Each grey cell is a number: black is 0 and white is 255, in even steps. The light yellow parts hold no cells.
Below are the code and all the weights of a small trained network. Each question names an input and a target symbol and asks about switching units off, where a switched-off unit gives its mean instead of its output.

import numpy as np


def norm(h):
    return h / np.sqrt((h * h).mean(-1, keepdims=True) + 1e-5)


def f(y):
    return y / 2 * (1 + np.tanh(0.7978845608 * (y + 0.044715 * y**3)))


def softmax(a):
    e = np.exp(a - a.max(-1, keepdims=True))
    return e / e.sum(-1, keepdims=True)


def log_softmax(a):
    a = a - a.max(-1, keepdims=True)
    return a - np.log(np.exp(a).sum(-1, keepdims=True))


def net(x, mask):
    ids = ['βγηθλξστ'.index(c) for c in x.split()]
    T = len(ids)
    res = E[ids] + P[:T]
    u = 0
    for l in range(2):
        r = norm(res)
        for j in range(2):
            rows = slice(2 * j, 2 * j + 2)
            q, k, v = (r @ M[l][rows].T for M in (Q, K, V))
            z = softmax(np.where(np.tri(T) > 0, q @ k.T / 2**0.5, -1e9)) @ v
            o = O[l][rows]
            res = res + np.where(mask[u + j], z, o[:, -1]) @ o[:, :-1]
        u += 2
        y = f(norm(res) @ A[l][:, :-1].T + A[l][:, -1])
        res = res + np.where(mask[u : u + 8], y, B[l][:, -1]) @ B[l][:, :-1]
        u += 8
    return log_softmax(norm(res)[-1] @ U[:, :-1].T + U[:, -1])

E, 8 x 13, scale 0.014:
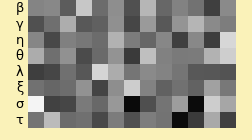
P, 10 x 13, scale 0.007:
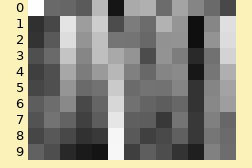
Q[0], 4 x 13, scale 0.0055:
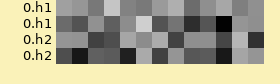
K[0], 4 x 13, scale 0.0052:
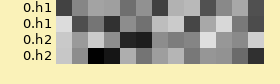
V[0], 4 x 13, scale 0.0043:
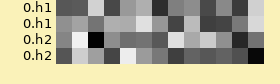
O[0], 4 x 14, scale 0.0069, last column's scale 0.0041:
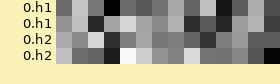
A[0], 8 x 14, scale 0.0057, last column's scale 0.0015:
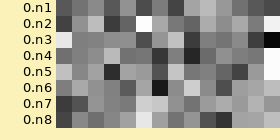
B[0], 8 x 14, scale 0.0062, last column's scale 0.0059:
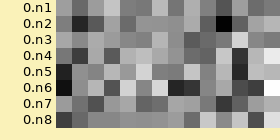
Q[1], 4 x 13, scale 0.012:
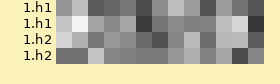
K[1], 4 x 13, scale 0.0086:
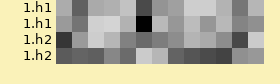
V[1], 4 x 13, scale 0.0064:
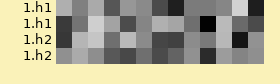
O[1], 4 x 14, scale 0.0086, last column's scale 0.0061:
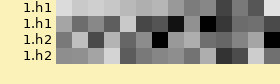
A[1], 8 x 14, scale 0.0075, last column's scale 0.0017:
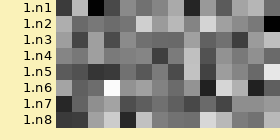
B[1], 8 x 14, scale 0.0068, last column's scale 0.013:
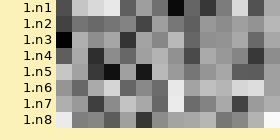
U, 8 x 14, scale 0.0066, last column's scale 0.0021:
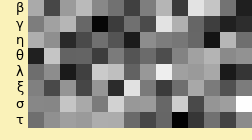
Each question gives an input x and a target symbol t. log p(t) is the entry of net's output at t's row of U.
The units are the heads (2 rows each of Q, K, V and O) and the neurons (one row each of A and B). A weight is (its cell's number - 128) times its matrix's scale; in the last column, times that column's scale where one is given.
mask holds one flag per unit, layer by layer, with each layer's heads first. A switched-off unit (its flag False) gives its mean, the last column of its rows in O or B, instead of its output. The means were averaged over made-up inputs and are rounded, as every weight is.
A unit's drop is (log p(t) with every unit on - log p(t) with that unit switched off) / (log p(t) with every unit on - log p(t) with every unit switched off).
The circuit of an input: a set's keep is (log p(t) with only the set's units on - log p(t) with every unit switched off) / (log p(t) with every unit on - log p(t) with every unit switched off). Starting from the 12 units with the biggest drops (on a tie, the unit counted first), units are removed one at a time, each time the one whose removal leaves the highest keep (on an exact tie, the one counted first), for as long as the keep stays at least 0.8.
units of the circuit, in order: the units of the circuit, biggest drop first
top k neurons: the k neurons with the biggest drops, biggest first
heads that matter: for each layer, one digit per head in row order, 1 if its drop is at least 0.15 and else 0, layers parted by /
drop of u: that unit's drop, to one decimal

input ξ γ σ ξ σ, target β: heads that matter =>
10 / 00
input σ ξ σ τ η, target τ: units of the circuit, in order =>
1.h1
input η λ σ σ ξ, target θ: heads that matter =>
10 / 11
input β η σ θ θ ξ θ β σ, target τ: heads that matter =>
01 / 10
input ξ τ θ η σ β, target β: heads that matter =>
10 / 00
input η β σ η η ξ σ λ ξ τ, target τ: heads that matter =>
00 / 00
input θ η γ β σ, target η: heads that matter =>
01 / 01
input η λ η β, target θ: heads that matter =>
10 / 10
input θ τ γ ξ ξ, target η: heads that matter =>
01 / 00
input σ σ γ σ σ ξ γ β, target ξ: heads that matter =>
00 / 01
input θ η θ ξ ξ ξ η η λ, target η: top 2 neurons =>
1.n7, 1.n5
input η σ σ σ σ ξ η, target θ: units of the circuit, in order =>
0.h1, 1.h1
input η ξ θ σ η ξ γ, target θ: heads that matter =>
11 / 10
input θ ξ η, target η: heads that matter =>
01 / 10
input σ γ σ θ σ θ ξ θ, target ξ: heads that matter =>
00 / 11
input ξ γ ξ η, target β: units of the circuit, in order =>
0.h1
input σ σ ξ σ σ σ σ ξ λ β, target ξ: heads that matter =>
00 / 11
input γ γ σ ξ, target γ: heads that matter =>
10 / 00
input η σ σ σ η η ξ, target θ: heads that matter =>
10 / 10
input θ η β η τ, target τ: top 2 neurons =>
1.n8, 0.n5
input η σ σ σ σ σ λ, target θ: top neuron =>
1.n1
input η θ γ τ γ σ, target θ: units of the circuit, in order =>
0.h1, 1.n1, 1.h1
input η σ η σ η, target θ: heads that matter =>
10 / 11
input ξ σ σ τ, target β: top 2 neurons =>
1.n6, 0.n6
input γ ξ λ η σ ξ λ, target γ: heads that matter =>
10 / 00
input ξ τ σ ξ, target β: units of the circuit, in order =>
0.h1, 1.n6, 1.h1
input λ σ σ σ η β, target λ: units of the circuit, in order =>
0.h2
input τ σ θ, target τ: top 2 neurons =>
1.n8, 1.n6
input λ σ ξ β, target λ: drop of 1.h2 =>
0.2
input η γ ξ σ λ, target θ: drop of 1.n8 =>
-0.1
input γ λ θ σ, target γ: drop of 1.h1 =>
-0.1
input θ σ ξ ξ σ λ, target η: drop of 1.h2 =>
0.4
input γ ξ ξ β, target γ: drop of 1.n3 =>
0.1
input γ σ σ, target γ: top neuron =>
1.n6
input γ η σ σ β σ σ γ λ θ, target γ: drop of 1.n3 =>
0.0
